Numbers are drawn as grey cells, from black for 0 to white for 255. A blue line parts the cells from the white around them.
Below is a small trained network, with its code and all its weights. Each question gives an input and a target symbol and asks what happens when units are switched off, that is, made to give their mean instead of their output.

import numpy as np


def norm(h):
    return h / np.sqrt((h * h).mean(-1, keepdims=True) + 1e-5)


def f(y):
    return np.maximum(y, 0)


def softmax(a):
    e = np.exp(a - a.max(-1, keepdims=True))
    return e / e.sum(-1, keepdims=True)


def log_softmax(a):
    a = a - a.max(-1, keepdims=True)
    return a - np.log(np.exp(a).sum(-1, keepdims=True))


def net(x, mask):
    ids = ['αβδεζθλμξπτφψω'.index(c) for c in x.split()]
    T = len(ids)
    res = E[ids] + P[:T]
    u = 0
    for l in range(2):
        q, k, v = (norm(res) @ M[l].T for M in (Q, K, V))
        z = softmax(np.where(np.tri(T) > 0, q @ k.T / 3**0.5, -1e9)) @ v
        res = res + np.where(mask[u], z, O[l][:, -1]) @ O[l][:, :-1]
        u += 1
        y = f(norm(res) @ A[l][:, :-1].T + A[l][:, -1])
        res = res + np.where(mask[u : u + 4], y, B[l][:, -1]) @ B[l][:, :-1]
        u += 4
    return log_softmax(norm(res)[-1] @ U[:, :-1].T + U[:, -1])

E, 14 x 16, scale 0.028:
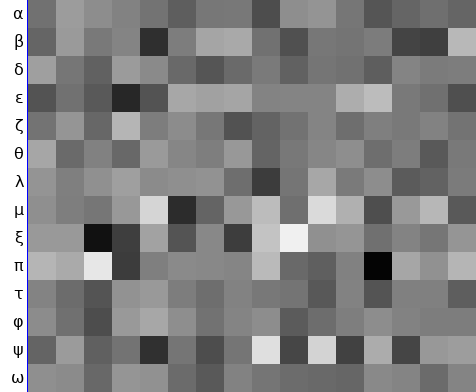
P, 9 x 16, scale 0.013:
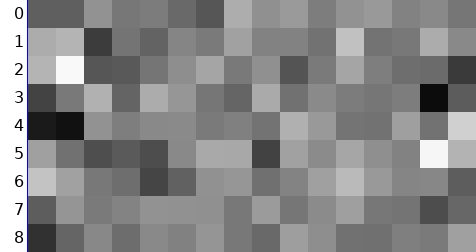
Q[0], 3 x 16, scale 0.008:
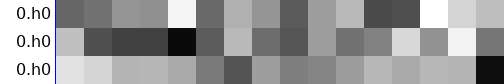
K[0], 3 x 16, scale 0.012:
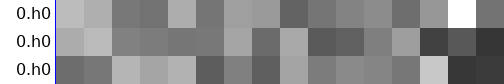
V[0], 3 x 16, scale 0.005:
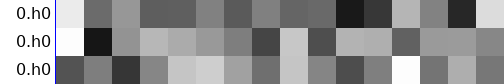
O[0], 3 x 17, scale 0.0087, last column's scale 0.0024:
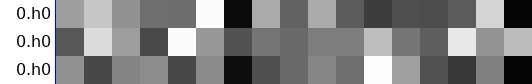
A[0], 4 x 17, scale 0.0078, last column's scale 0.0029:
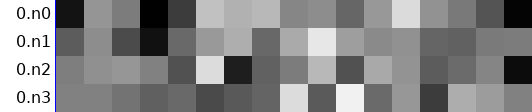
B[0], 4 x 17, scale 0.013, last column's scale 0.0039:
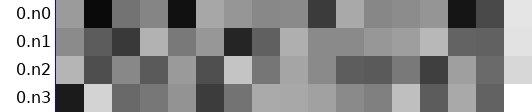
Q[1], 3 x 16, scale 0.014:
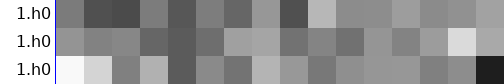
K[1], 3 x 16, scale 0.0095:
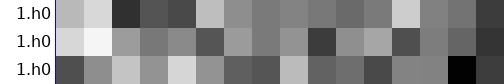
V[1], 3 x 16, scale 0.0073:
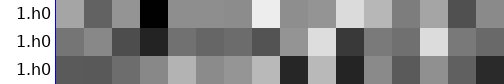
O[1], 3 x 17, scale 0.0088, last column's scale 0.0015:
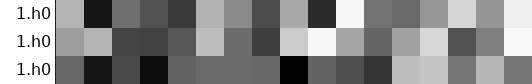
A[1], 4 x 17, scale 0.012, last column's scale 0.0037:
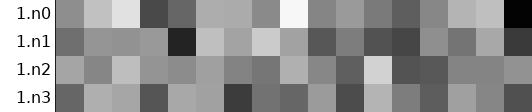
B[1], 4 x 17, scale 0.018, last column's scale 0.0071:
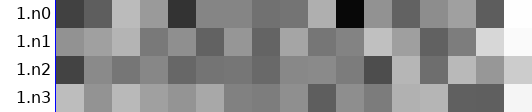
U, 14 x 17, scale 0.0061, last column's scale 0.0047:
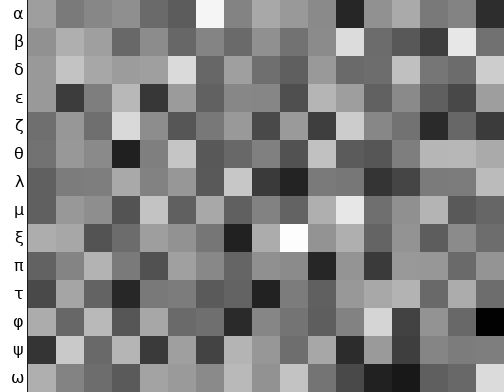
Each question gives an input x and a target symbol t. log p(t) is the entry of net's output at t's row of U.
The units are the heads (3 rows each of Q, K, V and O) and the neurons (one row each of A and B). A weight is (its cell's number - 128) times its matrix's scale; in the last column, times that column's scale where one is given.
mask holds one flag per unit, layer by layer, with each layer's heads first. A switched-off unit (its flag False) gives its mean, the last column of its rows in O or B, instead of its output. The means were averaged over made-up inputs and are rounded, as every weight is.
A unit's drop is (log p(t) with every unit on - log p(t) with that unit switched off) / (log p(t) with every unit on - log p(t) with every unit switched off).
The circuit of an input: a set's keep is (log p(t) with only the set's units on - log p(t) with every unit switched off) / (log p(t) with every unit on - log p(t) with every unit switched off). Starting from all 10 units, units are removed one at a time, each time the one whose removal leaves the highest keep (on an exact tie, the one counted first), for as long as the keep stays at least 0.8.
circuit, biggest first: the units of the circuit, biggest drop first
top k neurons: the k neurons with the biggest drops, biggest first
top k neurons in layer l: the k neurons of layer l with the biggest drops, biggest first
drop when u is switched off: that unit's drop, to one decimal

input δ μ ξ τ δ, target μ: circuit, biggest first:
(0.h0)
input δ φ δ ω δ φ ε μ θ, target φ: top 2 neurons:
(0.n2, 1.n2)
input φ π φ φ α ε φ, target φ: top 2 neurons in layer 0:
(0.n2, 0.n0)
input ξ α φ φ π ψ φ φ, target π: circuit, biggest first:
(1.n0, 1.h0, 0.h0)
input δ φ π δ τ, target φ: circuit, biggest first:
(0.h0, 0.n2, 1.n0)
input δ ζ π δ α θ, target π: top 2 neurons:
(1.n0, 0.n0)
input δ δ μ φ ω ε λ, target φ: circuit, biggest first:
(0.h0, 0.n2, 1.n2)
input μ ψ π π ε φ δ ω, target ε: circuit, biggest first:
(0.h0, 1.h0)
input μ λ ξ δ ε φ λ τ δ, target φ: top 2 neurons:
(0.n2, 0.n0)
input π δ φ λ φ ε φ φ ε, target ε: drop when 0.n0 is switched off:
0.2
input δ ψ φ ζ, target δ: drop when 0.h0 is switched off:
0.3
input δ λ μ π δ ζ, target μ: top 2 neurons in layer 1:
(1.n0, 1.n2)
